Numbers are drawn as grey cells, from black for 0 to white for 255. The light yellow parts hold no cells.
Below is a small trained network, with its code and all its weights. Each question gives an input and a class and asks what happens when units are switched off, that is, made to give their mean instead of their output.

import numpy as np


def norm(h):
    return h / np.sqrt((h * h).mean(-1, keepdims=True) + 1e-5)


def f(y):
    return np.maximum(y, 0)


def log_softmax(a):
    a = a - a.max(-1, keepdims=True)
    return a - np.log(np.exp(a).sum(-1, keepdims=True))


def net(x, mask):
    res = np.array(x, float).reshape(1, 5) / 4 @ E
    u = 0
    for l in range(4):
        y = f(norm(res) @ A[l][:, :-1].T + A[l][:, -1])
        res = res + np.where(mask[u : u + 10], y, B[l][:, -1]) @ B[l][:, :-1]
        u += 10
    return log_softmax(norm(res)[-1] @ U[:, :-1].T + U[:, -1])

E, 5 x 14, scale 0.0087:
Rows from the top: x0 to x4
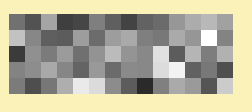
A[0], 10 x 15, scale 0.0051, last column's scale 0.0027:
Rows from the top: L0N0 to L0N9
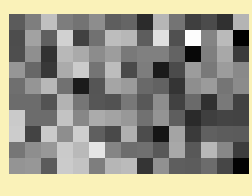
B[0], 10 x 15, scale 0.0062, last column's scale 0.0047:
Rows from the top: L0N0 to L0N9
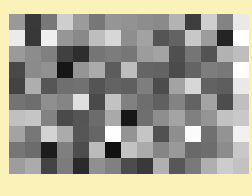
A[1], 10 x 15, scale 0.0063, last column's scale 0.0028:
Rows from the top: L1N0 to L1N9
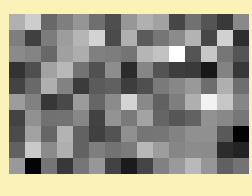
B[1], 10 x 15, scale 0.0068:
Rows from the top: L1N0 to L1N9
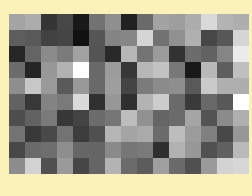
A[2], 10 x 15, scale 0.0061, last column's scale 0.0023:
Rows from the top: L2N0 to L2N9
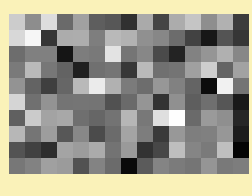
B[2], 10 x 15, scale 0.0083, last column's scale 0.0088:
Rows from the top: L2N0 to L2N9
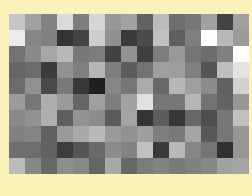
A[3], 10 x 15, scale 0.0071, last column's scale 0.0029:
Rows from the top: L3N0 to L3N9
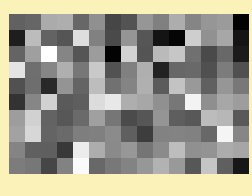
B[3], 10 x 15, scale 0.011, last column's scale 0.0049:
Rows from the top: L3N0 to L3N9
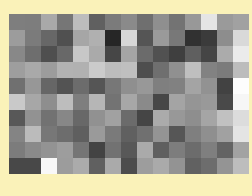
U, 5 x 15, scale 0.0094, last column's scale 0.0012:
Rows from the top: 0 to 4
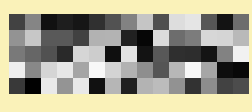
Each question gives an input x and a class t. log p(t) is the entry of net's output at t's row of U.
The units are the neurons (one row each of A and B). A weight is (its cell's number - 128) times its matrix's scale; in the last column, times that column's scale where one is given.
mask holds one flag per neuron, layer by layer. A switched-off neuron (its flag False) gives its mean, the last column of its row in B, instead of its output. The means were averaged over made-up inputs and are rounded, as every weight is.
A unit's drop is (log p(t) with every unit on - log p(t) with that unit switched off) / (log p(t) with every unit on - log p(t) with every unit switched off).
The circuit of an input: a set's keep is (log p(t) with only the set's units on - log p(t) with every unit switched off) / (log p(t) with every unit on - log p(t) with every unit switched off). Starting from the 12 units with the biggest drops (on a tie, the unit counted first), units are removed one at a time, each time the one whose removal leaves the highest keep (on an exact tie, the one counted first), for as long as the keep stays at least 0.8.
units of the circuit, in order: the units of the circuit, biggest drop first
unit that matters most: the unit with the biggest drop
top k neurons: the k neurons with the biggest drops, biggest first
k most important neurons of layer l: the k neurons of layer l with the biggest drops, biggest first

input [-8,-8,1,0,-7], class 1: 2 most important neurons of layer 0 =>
(L0N6; L0N2)
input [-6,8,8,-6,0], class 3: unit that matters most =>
L0N1
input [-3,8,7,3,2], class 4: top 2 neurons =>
(L1N5; L3N9)
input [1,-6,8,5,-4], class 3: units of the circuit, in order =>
(L0N1; L3N5)
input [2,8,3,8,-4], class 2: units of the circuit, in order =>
(L2N6; L3N2)
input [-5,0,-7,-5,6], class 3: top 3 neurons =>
(L0N7; L3N3; L1N2)
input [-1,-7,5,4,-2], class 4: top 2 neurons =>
(L1N3; L0N7)
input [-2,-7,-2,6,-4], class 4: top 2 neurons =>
(L1N3; L2N2)
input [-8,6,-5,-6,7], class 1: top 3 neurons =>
(L2N1; L0N9; L0N6)
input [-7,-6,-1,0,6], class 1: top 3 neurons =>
(L2N1; L0N6; L0N9)
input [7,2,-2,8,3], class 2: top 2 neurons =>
(L1N2; L3N2)
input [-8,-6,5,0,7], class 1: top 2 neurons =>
(L2N1; L0N6)
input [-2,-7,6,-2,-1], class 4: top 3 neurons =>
(L1N3; L0N7; L0N5)
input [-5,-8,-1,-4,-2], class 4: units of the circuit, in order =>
(L1N3)
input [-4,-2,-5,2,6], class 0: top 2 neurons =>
(L0N8; L2N4)
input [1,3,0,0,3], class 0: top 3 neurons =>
(L1N1; L0N8; L0N0)
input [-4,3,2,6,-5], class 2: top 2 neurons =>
(L2N6; L1N2)
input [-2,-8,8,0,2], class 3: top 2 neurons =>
(L0N1; L1N5)
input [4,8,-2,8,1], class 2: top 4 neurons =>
(L2N6; L3N2; L1N2; L1N3)
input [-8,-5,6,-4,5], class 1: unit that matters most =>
L2N1
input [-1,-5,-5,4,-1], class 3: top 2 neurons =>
(L0N7; L1N5)
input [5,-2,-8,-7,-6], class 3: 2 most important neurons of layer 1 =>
(L1N2; L1N1)
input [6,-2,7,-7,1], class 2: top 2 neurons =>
(L3N1; L0N3)
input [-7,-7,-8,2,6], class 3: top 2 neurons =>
(L0N7; L1N9)
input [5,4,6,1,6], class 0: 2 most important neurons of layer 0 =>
(L0N7; L0N8)
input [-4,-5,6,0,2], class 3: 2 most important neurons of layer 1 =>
(L1N5; L1N9)
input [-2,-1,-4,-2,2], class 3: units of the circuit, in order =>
(L0N7)
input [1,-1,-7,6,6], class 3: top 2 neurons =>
(L0N7; L3N3)
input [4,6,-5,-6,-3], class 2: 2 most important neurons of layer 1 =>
(L1N3; L1N6)
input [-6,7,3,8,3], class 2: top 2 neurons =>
(L1N2; L2N6)
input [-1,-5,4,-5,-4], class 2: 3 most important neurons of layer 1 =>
(L1N5; L1N6; L1N1)
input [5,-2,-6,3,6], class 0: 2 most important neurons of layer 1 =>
(L1N9; L1N1)
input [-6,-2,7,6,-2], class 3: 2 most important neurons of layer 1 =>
(L1N9; L1N8)
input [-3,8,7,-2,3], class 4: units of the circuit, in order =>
(L1N5)
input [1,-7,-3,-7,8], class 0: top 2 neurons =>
(L2N4; L1N1)
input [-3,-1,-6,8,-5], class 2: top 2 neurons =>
(L3N2; L1N2)
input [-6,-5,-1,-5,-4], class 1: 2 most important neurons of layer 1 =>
(L1N0; L1N2)
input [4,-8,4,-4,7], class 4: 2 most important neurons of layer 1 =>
(L1N3; L1N4)
